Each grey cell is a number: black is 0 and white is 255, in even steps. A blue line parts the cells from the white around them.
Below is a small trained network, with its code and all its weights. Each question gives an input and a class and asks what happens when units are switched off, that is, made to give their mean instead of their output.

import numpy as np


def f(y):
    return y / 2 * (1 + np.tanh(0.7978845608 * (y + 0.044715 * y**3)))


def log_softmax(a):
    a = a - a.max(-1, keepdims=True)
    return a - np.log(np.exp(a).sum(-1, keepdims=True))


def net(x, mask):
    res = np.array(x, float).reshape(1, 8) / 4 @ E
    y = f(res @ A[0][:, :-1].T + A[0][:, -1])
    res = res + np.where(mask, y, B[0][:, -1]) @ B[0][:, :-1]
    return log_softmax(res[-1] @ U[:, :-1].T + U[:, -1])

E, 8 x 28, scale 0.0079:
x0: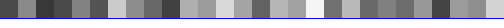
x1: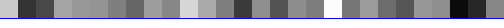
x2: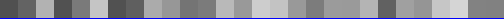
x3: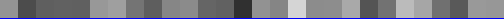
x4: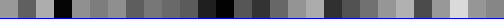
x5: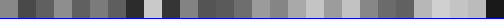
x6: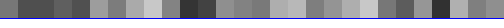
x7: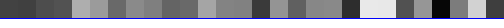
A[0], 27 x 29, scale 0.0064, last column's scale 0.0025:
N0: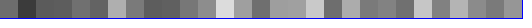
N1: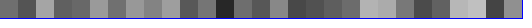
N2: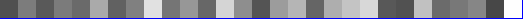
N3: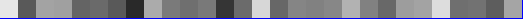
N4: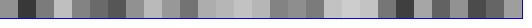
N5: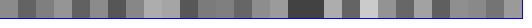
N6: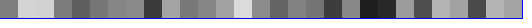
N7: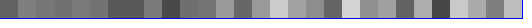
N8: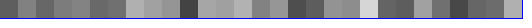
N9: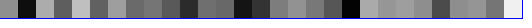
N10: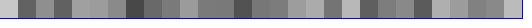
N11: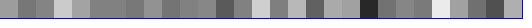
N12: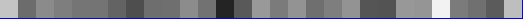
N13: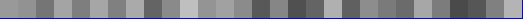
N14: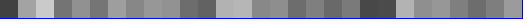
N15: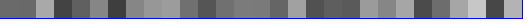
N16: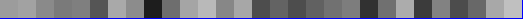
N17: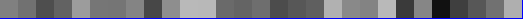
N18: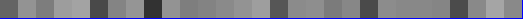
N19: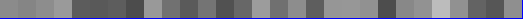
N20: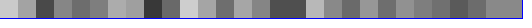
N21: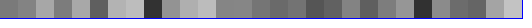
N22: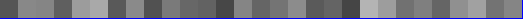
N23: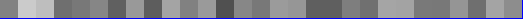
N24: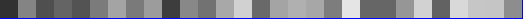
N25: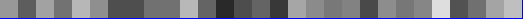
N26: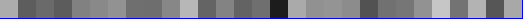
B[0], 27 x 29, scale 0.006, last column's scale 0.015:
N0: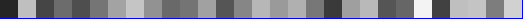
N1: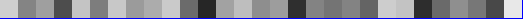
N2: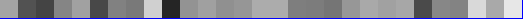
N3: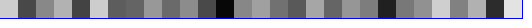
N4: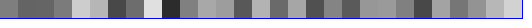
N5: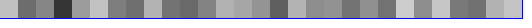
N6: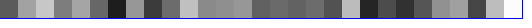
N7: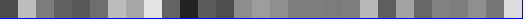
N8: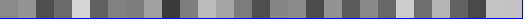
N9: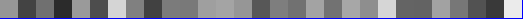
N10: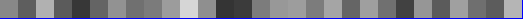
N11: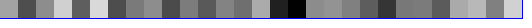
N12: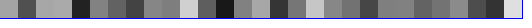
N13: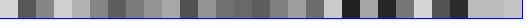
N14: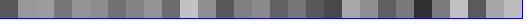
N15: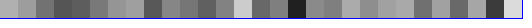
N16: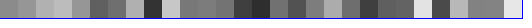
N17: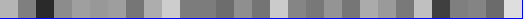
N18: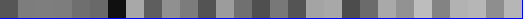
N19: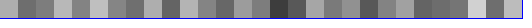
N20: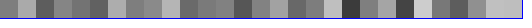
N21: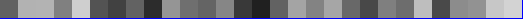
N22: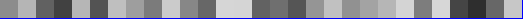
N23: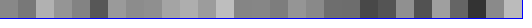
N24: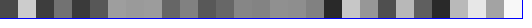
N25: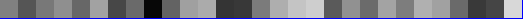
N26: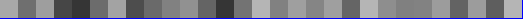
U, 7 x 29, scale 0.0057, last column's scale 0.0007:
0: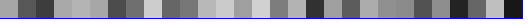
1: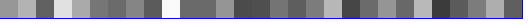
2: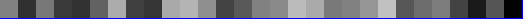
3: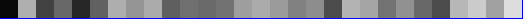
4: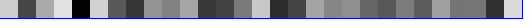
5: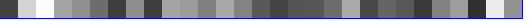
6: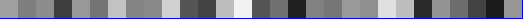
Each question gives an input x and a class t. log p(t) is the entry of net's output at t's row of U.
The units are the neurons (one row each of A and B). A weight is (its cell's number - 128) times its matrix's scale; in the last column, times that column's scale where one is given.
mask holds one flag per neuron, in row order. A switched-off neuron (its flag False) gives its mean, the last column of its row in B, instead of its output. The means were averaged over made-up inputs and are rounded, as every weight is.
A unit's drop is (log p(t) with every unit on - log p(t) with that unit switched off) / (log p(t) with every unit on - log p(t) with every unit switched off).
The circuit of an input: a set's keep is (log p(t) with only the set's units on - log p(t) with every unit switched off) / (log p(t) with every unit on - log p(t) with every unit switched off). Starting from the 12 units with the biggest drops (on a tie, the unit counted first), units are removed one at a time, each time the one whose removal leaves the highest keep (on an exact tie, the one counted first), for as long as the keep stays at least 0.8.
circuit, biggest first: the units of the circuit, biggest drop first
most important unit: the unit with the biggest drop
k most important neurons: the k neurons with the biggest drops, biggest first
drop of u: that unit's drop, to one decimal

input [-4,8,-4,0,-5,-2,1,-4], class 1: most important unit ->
N13
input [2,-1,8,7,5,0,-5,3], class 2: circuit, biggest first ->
(N10 N9)
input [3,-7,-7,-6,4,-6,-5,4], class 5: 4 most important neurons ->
(N21 N16 N6 N23)
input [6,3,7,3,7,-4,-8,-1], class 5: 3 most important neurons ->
(N6 N21 N16)
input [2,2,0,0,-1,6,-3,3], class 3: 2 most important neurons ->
(N0 N12)
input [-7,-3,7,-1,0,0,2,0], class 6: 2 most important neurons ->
(N1 N15)
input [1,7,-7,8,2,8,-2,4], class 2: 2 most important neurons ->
(N9 N25)
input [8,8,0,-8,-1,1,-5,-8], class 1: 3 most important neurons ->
(N20 N13 N16)
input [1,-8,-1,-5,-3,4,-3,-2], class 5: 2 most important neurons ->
(N6 N2)
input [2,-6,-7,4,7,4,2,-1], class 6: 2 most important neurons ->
(N9 N1)
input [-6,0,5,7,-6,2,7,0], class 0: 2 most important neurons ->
(N4 N2)
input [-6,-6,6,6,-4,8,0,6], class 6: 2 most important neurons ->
(N1 N15)
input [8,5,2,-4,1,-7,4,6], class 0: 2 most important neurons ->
(N8 N13)
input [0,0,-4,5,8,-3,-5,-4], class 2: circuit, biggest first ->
(N25)
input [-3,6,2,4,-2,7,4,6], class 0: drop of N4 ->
0.1
